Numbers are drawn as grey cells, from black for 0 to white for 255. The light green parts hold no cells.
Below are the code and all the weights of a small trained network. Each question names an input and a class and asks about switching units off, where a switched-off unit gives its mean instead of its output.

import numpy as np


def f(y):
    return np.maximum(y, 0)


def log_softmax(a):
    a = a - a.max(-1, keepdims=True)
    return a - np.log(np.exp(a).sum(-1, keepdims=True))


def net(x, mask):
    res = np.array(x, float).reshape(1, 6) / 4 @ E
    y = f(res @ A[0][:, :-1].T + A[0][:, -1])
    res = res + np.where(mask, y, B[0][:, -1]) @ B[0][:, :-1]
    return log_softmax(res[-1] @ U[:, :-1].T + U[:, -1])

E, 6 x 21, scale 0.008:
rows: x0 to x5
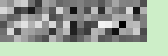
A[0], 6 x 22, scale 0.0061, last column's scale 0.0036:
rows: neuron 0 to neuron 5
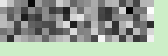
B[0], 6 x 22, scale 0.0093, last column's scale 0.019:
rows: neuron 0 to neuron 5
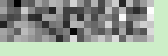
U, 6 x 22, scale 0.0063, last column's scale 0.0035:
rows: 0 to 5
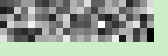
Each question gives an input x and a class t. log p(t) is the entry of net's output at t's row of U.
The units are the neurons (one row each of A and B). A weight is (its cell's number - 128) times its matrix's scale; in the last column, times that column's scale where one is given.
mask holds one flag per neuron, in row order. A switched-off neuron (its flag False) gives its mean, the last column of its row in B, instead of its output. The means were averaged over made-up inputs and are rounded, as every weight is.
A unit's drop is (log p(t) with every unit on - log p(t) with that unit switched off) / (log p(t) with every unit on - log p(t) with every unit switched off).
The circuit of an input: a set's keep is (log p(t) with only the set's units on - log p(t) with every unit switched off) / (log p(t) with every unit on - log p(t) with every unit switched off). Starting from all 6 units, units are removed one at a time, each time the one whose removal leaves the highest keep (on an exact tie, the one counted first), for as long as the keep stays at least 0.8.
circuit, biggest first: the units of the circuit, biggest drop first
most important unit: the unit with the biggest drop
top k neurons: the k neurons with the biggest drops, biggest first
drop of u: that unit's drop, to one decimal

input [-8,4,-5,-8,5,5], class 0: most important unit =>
neuron 3
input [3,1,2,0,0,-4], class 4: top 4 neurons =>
neuron 3; neuron 5; neuron 4; neuron 1
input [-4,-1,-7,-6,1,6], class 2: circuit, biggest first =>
neuron 3; neuron 4
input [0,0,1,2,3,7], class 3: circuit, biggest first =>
neuron 1; neuron 2
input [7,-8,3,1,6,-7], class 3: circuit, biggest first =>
neuron 1; neuron 2
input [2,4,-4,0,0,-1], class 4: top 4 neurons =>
neuron 5; neuron 0; neuron 4; neuron 1
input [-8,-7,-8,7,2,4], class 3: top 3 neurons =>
neuron 3; neuron 0; neuron 2
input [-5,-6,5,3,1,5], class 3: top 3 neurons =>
neuron 3; neuron 0; neuron 2
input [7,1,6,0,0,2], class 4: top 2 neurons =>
neuron 3; neuron 4
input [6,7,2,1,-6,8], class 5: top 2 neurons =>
neuron 0; neuron 1
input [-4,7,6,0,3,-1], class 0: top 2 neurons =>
neuron 3; neuron 5
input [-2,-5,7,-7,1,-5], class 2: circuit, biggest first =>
neuron 4; neuron 3
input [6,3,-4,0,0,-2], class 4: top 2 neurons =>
neuron 5; neuron 0
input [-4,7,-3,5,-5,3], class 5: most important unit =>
neuron 0
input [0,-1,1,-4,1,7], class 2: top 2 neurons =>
neuron 3; neuron 5
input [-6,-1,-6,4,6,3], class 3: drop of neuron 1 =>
0.1
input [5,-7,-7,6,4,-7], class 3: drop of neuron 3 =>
0.2
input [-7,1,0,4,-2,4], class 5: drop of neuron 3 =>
0.3
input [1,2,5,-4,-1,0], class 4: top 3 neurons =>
neuron 3; neuron 5; neuron 2
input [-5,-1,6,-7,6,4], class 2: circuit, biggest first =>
neuron 4
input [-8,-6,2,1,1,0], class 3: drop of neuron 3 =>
0.2
